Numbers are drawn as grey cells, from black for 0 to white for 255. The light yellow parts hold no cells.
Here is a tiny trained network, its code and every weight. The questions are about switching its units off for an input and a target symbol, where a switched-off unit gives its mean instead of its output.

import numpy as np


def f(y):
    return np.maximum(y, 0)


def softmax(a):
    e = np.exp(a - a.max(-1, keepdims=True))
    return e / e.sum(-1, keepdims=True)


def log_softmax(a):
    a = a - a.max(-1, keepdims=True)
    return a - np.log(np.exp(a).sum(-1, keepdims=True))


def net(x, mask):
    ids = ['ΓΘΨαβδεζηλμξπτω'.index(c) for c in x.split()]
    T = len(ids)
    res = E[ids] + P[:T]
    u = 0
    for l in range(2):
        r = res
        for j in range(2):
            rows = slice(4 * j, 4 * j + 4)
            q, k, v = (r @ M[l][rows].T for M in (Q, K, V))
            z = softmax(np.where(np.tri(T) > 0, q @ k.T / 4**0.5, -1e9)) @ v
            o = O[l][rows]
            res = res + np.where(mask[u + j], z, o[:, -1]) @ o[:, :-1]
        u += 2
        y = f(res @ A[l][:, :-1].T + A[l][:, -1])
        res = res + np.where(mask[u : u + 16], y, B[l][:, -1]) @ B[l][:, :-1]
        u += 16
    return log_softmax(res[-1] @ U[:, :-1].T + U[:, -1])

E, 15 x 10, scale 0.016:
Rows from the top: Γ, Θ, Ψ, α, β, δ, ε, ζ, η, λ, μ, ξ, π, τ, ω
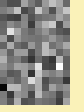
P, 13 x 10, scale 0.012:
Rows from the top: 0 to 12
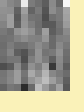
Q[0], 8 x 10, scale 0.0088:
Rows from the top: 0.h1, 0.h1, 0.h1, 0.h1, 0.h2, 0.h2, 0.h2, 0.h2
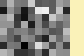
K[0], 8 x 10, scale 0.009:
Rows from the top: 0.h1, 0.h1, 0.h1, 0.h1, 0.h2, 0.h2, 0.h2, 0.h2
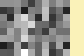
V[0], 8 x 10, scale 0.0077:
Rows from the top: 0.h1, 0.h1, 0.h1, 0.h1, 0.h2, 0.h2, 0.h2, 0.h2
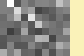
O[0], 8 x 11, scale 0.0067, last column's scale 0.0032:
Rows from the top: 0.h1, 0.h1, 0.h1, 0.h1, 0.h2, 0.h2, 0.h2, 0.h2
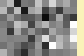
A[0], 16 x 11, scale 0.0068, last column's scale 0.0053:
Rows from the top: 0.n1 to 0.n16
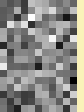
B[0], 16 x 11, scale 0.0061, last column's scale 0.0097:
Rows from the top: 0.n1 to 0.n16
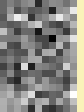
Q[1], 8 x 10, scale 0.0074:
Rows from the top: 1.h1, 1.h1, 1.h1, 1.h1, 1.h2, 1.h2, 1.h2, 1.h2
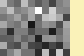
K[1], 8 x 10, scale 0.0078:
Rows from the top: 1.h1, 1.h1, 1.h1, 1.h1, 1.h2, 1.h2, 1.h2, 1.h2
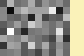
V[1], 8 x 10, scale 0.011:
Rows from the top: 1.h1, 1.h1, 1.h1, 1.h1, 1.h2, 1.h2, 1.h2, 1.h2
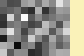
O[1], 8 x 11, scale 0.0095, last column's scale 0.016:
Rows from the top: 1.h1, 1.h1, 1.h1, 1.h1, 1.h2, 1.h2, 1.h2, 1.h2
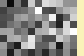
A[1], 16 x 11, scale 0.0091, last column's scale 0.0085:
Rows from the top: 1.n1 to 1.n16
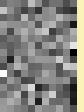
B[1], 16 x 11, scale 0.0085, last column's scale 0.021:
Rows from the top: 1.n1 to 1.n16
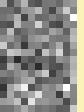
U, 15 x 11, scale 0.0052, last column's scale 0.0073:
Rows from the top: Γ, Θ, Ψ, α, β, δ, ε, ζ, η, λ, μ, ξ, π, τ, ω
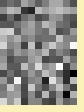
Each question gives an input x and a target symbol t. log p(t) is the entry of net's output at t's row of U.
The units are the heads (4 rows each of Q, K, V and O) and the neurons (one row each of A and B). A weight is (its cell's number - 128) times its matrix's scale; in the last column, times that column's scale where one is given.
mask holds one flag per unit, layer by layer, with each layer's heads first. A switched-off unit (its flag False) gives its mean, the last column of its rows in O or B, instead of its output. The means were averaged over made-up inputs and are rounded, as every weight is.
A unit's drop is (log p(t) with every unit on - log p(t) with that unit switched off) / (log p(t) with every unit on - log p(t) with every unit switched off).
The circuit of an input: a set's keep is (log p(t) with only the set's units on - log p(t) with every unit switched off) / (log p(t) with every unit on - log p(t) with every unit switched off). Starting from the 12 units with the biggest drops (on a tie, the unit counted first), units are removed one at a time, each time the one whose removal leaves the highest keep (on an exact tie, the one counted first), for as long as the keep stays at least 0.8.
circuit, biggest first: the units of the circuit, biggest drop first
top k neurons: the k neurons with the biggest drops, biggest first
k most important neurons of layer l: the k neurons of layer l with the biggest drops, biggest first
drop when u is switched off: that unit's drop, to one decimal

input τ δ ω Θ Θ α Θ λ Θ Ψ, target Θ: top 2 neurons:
(1.n3, 0.n2)
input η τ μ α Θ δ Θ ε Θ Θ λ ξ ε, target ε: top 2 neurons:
(0.n14, 1.n7)
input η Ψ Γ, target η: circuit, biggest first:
(1.h2)
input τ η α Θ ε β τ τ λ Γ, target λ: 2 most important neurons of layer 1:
(1.n10, 1.n12)
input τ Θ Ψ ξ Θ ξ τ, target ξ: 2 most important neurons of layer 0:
(0.n3, 0.n16)
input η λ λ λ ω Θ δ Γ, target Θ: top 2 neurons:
(0.n16, 0.n13)
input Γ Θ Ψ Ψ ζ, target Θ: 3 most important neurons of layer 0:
(0.n13, 0.n16, 0.n6)
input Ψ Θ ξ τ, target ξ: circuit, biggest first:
(1.h1, 0.n3)
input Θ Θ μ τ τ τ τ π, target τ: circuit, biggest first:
(0.h1, 1.h2)
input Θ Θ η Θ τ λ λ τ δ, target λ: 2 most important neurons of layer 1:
(1.n10, 1.n3)
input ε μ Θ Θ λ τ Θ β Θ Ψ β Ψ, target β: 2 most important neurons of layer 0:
(0.n14, 0.n11)
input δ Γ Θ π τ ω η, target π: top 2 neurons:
(0.n10, 0.n11)
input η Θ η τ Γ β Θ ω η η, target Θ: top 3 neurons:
(0.n10, 0.n13, 0.n2)
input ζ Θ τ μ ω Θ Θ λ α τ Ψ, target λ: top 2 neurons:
(1.n10, 0.n5)
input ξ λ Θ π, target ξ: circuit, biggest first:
(1.h1)
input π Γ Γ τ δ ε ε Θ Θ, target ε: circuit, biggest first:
(1.h1, 0.h1, 1.h2)
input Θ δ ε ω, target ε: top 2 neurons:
(1.n7, 0.n16)
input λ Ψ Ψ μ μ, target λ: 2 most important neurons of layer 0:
(0.n16, 0.n13)
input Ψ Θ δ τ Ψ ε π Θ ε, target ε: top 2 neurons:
(1.n7, 0.n14)
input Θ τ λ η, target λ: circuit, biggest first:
(1.h1)
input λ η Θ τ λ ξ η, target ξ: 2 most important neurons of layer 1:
(1.n11, 1.n9)
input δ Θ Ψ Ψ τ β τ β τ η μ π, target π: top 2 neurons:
(0.n2, 0.n4)
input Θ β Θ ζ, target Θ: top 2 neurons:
(0.n14, 0.n13)
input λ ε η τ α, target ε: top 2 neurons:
(1.n7, 0.n6)
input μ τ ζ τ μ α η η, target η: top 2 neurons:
(1.n2, 0.n4)
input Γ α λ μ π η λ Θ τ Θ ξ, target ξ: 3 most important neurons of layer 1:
(1.n11, 1.n9, 1.n3)
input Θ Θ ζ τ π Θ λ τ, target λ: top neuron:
(1.n10)
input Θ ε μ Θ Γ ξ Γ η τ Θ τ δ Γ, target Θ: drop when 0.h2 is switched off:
0.2
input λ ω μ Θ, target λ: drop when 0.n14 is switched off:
-0.1
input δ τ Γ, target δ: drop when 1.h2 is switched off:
0.6
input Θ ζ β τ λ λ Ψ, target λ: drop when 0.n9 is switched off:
0.0
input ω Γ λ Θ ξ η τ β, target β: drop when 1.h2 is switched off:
0.2
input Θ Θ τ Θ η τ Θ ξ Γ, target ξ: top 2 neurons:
(0.n3, 0.n16)
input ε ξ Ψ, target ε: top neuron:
(0.n6)
